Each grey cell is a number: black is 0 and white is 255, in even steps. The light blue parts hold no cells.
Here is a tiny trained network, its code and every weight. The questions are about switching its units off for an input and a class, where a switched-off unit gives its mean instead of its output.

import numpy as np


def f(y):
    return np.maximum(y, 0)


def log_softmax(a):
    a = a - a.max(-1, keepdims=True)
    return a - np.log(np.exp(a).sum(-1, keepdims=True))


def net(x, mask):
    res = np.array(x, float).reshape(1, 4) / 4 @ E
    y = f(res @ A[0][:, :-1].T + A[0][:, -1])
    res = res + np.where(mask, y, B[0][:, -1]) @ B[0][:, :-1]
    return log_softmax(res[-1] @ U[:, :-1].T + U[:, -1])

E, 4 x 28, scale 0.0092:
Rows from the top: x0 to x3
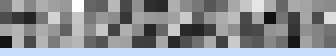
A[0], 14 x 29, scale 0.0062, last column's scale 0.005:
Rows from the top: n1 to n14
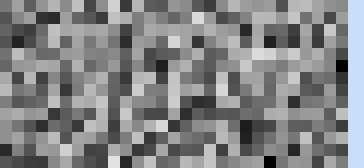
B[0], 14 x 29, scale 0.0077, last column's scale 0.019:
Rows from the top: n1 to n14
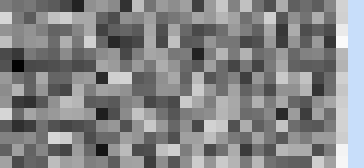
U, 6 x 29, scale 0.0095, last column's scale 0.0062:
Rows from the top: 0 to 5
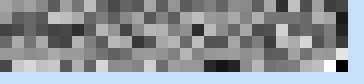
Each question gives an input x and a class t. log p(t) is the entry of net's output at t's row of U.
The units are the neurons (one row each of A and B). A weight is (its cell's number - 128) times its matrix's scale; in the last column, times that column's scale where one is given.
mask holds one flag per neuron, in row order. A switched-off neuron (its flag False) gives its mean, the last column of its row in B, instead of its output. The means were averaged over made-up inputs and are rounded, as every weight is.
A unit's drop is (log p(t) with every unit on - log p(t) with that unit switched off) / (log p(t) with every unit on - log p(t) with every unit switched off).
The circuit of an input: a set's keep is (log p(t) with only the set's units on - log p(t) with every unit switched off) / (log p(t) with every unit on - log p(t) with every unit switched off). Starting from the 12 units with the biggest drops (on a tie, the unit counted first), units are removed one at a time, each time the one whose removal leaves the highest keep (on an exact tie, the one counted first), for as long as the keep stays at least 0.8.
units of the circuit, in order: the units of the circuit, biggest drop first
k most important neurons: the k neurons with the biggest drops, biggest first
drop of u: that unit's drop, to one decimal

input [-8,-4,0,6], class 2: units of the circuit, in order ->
[n11]
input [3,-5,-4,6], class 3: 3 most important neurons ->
[n13, n4, n14]
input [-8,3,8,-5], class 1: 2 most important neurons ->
[n9, n12]
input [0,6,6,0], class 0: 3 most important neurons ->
[n4, n3, n14]
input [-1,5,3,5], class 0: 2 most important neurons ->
[n4, n7]
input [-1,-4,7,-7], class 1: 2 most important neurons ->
[n10, n13]
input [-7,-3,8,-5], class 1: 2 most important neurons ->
[n10, n9]
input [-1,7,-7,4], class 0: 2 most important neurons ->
[n3, n4]
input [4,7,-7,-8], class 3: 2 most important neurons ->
[n7, n8]
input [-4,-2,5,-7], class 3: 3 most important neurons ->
[n7, n8, n14]
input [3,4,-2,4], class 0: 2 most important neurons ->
[n7, n4]
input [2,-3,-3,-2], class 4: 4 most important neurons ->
[n4, n3, n14, n9]
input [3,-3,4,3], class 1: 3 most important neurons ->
[n4, n3, n10]
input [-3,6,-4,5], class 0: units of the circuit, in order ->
[n3]
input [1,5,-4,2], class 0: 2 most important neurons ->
[n3, n4]
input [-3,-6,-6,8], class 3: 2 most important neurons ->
[n13, n4]
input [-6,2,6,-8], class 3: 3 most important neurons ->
[n7, n8, n14]
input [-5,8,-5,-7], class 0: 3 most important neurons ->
[n4, n3, n13]
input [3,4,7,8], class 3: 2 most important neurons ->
[n13, n14]
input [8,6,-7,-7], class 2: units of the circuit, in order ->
[n1]
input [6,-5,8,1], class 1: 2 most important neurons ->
[n10, n4]
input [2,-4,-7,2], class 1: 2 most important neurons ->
[n4, n3]
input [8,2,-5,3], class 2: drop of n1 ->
0.1
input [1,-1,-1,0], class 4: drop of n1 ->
-0.1
